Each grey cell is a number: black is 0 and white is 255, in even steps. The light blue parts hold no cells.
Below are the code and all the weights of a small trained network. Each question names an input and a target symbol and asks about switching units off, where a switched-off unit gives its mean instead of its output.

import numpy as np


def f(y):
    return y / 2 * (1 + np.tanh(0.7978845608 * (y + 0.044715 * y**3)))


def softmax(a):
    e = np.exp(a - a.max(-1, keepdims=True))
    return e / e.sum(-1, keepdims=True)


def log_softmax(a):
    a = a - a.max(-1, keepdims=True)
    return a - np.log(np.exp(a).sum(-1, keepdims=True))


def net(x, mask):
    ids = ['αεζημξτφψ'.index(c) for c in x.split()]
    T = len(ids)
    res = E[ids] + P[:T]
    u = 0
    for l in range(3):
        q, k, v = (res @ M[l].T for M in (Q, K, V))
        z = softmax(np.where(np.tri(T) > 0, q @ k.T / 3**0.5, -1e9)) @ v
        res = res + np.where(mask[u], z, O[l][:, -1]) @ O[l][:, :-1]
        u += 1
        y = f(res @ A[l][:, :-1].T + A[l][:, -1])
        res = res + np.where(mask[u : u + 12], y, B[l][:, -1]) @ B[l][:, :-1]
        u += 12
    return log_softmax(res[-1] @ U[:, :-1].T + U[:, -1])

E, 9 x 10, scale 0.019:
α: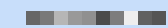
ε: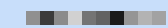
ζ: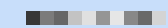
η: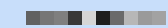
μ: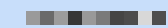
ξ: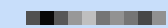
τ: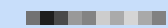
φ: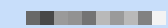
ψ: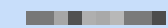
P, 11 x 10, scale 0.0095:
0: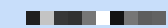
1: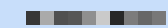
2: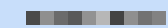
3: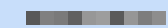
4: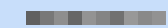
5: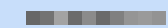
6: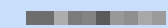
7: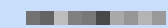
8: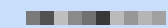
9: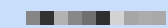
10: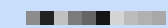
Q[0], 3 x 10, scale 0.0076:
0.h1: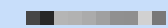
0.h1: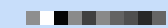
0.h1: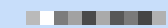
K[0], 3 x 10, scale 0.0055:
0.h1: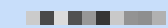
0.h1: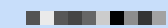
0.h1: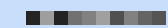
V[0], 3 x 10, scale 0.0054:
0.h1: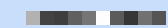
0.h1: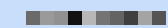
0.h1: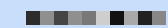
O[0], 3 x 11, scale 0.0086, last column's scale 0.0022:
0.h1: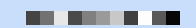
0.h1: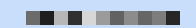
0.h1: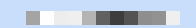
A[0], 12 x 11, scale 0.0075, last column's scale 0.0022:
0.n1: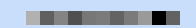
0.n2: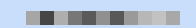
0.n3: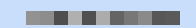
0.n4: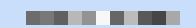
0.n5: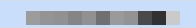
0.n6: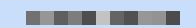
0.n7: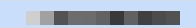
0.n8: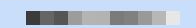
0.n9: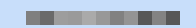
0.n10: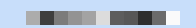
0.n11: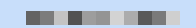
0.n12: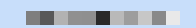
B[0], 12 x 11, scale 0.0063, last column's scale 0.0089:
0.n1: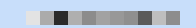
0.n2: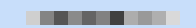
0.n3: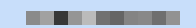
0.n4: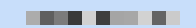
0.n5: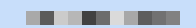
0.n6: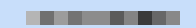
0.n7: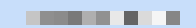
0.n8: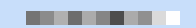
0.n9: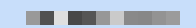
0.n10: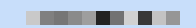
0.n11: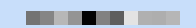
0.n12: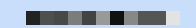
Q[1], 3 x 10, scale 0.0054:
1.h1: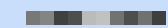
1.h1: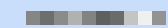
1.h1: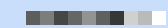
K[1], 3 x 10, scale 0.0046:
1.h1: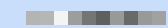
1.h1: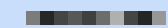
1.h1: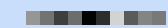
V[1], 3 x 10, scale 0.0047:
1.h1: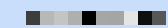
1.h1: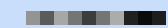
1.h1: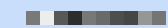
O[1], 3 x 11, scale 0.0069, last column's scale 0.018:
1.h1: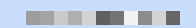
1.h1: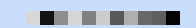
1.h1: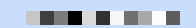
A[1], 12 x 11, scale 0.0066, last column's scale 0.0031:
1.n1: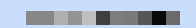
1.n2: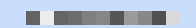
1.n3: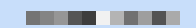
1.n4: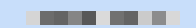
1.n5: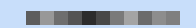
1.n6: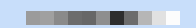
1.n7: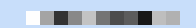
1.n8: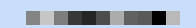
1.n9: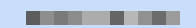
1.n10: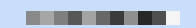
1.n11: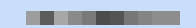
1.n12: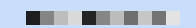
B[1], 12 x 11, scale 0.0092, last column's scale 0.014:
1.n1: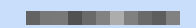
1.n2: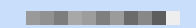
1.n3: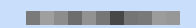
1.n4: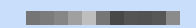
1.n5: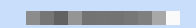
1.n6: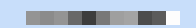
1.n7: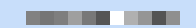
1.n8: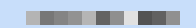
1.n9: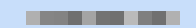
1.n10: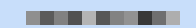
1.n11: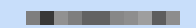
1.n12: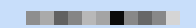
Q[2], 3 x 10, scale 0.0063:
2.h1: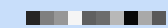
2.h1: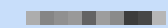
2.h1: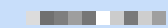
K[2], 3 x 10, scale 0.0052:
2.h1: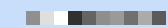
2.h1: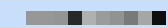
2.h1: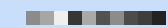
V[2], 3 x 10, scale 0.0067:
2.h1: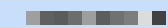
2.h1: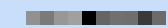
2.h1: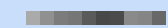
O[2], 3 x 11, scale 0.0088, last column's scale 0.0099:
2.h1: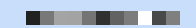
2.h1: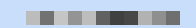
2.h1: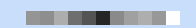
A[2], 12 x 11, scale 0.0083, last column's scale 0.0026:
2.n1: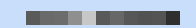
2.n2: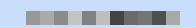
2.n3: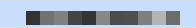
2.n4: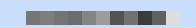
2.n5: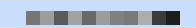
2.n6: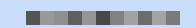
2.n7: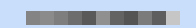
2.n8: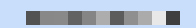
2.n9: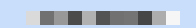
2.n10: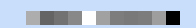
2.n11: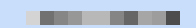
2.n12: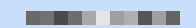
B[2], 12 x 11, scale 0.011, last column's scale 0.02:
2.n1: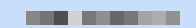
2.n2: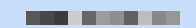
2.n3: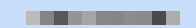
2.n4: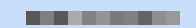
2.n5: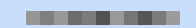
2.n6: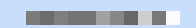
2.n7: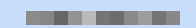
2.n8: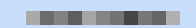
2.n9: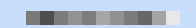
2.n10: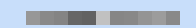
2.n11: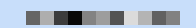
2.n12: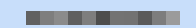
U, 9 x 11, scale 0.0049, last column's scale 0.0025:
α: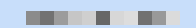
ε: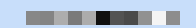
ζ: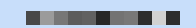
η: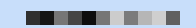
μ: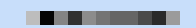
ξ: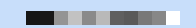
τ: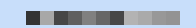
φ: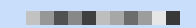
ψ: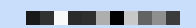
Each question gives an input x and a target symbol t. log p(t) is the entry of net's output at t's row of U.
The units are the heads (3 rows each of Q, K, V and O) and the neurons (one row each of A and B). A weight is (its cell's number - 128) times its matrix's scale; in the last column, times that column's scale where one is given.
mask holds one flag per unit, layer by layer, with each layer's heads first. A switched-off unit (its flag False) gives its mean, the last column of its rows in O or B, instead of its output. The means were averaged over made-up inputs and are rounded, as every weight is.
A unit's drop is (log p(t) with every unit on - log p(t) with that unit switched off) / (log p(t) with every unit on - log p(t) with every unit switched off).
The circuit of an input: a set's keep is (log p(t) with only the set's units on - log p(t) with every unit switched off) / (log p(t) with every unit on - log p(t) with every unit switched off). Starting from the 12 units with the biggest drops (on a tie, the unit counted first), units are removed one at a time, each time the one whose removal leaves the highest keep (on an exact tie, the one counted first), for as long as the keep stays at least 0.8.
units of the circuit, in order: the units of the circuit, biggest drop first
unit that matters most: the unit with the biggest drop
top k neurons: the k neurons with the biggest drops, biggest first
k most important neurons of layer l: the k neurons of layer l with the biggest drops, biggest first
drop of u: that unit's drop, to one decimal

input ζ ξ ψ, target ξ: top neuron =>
[2.n2]
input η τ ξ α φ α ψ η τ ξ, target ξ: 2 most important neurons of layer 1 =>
[1.n6 1.n12]
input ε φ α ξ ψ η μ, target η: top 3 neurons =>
[0.n1 1.n7 0.n10]
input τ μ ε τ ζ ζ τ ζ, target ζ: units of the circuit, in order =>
[0.h1 2.h1 2.n12]
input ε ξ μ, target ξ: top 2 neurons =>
[1.n4 2.n4]
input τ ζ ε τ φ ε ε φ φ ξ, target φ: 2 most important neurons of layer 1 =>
[1.n6 1.n5]
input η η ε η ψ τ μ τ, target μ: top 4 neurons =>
[2.n8 0.n8 2.n3 0.n1]
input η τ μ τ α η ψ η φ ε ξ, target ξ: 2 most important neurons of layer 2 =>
[2.n9 2.n1]
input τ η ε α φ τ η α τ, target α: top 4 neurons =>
[0.n5 0.n8 1.n12 0.n3]
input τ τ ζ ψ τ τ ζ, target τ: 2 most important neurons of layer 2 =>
[2.n9 2.n5]
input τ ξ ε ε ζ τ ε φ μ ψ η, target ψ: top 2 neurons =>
[0.n11 0.n5]
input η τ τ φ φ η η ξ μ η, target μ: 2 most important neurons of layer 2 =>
[2.n3 2.n2]
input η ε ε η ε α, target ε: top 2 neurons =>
[1.n6 0.n2]
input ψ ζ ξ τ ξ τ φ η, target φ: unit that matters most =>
2.h1
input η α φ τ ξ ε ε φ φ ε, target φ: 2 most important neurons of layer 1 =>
[1.n10 1.n9]
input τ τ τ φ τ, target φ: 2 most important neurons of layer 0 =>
[0.n4 0.n2]
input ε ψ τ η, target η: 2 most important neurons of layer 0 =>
[0.n8 0.n11]
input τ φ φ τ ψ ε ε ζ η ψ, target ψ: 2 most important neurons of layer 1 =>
[1.n2 1.n7]
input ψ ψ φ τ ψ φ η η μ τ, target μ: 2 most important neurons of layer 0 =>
[0.n8 0.n1]
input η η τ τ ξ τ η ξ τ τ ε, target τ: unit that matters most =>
1.n6
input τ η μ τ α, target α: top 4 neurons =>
[1.n8 0.n8 0.n5 1.n3]
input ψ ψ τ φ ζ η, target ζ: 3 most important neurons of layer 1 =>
[1.n10 1.n12 1.n6]
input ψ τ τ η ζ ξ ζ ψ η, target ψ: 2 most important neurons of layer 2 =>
[2.n2 2.n3]
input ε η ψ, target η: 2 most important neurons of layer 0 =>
[0.n10 0.n12]
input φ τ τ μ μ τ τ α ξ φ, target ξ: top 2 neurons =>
[2.n2 1.n6]
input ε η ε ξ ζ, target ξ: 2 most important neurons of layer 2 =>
[2.n2 2.n4]
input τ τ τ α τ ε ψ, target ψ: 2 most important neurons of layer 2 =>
[2.n3 2.n9]
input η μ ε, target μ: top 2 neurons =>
[2.n3 0.n1]
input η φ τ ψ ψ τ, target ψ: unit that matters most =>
0.n8
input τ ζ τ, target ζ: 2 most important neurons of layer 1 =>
[1.n2 1.n10]
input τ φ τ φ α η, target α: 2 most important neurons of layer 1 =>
[1.n7 1.n6]
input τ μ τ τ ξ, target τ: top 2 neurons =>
[2.n9 2.n3]
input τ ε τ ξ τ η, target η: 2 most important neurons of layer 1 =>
[1.n12 1.n10]
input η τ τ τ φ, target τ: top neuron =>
[2.n9]
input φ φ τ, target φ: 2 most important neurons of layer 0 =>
[0.n4 0.n3]
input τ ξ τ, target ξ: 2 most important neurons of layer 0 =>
[0.n10 0.n6]
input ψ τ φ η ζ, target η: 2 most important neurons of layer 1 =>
[1.n12 1.n7]
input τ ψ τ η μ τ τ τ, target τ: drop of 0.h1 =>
0.2
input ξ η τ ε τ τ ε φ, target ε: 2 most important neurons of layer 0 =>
[0.n8 0.n12]
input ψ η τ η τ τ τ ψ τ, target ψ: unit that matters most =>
1.h1
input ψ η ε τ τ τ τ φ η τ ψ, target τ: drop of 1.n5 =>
0.2
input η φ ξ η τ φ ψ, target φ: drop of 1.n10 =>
0.1
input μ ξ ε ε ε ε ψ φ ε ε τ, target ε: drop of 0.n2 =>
0.1
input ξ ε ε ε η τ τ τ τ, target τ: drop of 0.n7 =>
0.0
